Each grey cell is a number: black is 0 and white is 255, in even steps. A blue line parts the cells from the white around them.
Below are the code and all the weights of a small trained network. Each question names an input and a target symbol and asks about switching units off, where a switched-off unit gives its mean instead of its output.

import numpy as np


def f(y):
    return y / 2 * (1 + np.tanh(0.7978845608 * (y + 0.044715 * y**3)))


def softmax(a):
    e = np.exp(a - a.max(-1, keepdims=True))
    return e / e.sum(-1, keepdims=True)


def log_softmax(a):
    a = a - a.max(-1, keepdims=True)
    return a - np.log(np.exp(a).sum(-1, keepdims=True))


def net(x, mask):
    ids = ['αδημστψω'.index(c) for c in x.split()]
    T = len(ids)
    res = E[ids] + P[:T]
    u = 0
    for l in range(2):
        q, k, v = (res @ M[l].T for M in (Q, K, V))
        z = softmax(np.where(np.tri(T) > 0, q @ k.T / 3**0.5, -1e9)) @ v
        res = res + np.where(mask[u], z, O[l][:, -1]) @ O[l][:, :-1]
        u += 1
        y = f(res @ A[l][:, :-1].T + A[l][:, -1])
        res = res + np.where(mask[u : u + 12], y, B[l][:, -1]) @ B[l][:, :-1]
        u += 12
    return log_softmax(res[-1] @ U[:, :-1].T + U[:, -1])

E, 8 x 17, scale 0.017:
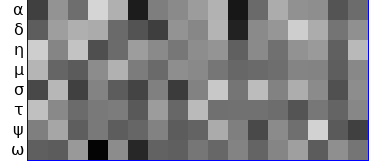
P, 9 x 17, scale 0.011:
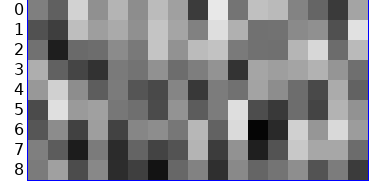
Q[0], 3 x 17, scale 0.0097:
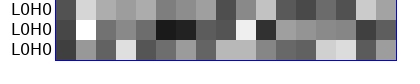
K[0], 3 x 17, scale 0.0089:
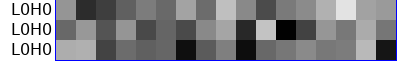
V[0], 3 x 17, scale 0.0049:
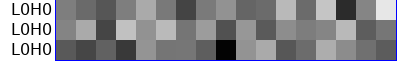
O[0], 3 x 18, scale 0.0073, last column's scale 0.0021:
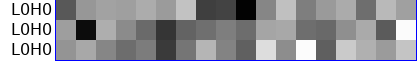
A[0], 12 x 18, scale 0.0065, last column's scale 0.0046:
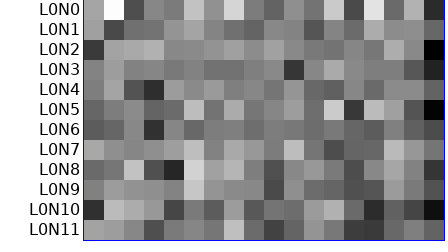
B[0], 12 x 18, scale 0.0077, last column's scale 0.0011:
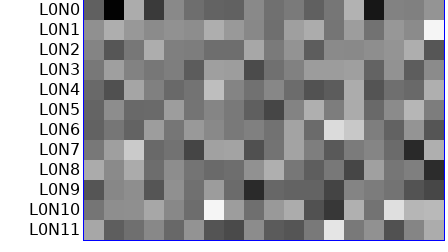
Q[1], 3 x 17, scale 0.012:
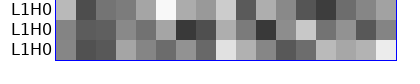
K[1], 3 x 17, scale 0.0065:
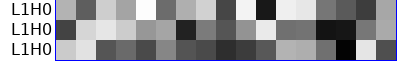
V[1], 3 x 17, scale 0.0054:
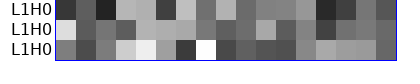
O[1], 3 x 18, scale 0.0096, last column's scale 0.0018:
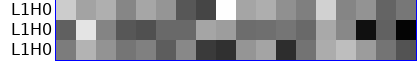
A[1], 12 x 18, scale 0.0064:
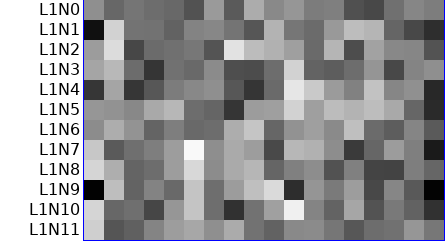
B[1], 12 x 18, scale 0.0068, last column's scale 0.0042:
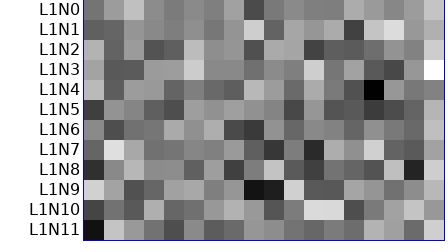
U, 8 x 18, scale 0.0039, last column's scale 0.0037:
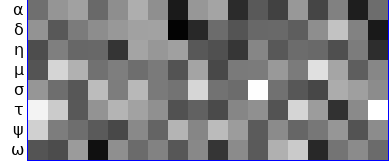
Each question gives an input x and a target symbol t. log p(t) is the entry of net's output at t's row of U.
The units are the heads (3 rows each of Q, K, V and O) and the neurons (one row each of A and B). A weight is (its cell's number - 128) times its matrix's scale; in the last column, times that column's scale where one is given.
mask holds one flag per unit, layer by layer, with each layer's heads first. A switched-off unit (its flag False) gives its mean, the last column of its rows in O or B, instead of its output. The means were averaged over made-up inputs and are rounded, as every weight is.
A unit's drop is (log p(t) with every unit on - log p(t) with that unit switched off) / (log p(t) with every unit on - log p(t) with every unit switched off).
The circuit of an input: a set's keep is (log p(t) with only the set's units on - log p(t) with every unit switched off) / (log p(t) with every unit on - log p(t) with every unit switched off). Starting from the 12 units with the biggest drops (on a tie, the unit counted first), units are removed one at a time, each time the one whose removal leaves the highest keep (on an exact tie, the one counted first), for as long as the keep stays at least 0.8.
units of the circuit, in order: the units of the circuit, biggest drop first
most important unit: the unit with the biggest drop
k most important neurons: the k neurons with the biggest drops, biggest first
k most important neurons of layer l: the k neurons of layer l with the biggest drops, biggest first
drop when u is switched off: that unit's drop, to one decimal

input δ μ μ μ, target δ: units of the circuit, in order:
(L1H0)
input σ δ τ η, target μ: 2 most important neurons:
(L1N7; L1N11)
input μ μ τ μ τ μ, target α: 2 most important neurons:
(L1N8; L0N7)
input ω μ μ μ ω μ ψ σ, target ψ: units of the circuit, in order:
(L0H0; L1N2)
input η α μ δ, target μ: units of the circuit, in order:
(L1H0; L1N1; L0N3)
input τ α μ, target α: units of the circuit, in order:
(L1N8; L1H0; L0H0)
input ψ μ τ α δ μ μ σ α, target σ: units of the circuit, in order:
(L1H0; L0N10)
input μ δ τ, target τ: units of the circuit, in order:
(L1H0; L1N3; L1N8)
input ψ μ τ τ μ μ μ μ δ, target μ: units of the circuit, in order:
(L1N1; L1H0)
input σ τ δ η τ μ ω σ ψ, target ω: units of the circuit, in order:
(L0N0; L0H0)
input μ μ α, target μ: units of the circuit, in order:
(L1H0; L1N1)
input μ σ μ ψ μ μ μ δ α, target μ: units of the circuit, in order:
(L1N1; L1H0)
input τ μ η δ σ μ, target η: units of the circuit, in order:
(L1H0; L0N7)
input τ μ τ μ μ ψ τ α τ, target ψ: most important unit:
L0H0
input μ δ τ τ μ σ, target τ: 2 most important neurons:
(L1N9; L0N10)
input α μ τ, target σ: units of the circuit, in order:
(L1H0; L1N10; L1N5; L0H0)
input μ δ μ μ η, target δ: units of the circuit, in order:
(L1H0; L0N11)
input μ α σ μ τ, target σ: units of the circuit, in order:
(L1H0; L1N10)
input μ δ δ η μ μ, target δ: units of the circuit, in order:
(L1H0; L0N7)
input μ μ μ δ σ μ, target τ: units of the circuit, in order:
(L1H0; L1N3; L0N7; L1N8)
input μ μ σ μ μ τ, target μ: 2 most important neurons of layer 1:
(L1N7; L1N11)
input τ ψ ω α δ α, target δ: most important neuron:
(L0N2)
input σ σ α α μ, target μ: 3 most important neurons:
(L1N7; L1N11; L0N11)
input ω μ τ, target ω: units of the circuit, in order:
(L0H0; L0N0)
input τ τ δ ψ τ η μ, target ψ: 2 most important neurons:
(L1N2; L0N7)
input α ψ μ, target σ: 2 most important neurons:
(L1N10; L1N5)
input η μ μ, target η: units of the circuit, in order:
(L1H0)
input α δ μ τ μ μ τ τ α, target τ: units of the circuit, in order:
(L1N9; L1H0; L0H0)
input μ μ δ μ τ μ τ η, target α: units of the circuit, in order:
(L1N8; L1H0; L0H0)
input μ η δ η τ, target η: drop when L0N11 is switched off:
0.4
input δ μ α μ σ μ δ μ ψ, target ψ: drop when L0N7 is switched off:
0.0
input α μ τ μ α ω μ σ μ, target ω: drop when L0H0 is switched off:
1.1
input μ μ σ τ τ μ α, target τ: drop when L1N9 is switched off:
0.8
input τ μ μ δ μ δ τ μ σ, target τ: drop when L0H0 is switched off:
0.2
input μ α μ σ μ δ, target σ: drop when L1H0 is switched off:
0.8
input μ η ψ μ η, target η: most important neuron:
(L0N11)
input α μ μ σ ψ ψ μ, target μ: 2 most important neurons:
(L1N7; L1N11)
